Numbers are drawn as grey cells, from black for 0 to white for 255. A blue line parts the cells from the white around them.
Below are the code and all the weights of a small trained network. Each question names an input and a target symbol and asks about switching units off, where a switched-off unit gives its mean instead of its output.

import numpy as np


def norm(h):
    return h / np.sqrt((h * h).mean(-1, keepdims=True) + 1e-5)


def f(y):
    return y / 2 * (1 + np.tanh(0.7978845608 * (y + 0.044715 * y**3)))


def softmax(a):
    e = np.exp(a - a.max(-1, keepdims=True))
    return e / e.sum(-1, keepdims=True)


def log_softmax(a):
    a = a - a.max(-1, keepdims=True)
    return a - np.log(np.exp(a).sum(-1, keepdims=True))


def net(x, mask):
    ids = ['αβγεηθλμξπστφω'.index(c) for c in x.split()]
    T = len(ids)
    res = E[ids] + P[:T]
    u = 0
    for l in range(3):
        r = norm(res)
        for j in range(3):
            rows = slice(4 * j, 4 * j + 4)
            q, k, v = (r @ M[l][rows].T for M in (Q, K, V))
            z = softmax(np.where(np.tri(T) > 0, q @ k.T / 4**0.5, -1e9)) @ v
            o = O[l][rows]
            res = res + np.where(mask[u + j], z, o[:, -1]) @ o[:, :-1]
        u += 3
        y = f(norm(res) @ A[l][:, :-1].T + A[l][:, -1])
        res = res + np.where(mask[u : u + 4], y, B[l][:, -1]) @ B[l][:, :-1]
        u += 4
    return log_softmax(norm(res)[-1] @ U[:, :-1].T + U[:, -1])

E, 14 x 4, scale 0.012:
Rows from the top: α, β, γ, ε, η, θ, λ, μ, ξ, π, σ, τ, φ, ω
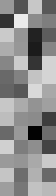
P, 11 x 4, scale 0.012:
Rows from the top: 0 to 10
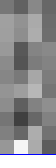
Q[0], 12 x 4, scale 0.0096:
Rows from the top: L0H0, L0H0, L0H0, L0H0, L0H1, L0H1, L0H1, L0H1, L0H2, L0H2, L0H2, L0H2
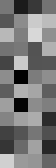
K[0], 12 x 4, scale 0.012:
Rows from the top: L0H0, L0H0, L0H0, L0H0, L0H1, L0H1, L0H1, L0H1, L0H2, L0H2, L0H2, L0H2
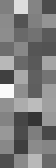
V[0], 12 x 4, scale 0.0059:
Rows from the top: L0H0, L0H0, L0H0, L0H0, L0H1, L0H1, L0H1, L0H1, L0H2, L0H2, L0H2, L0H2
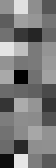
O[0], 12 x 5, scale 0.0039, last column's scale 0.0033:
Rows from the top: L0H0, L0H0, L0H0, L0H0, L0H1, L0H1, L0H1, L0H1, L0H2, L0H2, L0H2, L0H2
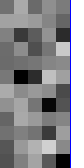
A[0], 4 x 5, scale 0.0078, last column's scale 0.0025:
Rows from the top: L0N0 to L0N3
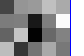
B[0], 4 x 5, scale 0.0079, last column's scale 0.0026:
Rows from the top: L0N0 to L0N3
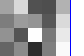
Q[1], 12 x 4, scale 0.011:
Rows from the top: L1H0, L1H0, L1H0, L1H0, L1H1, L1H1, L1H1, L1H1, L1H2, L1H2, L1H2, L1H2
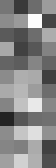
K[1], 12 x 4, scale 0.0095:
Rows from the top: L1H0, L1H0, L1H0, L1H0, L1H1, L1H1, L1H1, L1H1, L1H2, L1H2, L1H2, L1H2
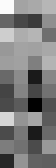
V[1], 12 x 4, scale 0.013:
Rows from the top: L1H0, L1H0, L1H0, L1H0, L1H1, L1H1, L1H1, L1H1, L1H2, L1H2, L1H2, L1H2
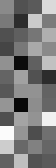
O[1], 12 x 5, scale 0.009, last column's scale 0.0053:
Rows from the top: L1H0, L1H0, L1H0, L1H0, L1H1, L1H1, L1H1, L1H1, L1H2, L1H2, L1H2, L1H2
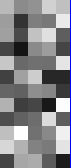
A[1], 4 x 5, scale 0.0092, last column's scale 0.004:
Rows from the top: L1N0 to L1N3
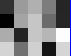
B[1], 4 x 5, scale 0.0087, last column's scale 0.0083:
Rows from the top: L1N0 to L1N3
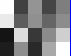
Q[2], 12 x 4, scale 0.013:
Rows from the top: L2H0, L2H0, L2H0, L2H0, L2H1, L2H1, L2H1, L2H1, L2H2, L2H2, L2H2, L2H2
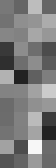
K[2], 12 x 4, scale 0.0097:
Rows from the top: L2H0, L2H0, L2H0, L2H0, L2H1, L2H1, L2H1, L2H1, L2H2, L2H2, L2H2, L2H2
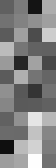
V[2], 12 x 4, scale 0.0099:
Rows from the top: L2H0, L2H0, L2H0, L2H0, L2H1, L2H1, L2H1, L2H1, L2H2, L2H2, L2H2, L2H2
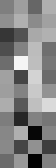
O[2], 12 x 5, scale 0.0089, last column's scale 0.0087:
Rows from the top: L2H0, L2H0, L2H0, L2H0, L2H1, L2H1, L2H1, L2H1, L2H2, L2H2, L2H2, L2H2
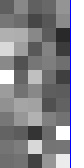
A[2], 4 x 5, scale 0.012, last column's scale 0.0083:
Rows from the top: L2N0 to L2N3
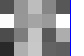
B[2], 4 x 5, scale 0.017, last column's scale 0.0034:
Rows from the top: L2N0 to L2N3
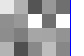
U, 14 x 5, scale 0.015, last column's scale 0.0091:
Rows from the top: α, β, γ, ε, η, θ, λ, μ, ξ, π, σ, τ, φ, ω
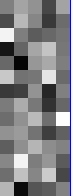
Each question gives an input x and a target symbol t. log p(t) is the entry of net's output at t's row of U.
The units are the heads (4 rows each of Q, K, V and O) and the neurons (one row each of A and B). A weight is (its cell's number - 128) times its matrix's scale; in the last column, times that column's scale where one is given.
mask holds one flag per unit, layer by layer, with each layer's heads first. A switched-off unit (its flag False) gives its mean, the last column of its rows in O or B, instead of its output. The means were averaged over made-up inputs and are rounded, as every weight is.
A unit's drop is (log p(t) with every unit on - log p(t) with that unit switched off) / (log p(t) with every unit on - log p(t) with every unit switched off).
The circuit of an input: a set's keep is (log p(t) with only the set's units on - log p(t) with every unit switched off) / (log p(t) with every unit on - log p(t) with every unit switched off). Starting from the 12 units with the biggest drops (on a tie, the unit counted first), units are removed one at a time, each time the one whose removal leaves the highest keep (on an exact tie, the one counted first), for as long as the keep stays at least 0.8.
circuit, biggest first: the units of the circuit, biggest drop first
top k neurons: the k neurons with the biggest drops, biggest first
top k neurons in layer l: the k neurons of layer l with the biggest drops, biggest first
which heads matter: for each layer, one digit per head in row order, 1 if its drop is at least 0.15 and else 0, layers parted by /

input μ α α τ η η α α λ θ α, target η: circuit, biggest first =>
(L1H0)
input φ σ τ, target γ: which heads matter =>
000 / 011 / 000
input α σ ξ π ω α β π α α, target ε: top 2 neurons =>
(L0N2, L0N1)
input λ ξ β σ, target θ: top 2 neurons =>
(L1N2, L2N0)
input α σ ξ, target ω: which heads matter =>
010 / 111 / 000
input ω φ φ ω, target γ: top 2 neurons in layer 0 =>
(L0N0, L0N1)
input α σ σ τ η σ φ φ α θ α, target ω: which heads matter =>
000 / 010 / 000
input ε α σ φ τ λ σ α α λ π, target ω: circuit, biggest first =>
(L0N2, L1H0)
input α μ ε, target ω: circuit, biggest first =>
(L0N2, L1H0, L0N0, L0N1)
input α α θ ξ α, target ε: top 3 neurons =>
(L0N2, L0N3, L0N0)
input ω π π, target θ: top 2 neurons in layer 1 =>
(L1N2, L1N3)
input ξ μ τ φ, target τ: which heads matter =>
000 / 011 / 000
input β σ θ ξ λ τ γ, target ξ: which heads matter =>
010 / 010 / 001
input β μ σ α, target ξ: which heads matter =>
000 / 010 / 001
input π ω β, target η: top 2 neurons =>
(L0N2, L2N3)
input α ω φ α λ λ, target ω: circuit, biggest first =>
(L1H1)
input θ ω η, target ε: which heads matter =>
000 / 001 / 000
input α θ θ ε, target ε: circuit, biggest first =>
(L1H1, L0N0, L1H2)
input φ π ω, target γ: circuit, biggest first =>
(L0N2, L1H2, L0N0)
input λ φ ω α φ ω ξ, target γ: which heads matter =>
101 / 111 / 010
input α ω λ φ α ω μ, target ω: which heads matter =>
000 / 010 / 000
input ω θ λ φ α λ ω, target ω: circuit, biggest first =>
(L1H1)
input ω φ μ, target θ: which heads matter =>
010 / 111 / 000
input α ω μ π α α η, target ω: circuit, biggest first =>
(L0N2, L1H1, L1H0)
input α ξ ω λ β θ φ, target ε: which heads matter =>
000 / 000 / 000
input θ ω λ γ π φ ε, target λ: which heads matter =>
000 / 010 / 000
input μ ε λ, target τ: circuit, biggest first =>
(L1H2)
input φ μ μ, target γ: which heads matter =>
000 / 011 / 000
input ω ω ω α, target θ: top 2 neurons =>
(L1N3, L0N1)
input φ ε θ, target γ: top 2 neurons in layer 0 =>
(L0N2, L0N3)
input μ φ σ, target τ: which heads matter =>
010 / 011 / 000
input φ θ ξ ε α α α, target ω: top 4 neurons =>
(L0N2, L0N0, L0N3, L0N1)
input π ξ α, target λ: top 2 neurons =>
(L0N2, L1N3)
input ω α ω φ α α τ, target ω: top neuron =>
(L1N2)
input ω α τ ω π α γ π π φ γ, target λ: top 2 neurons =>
(L0N2, L0N1)
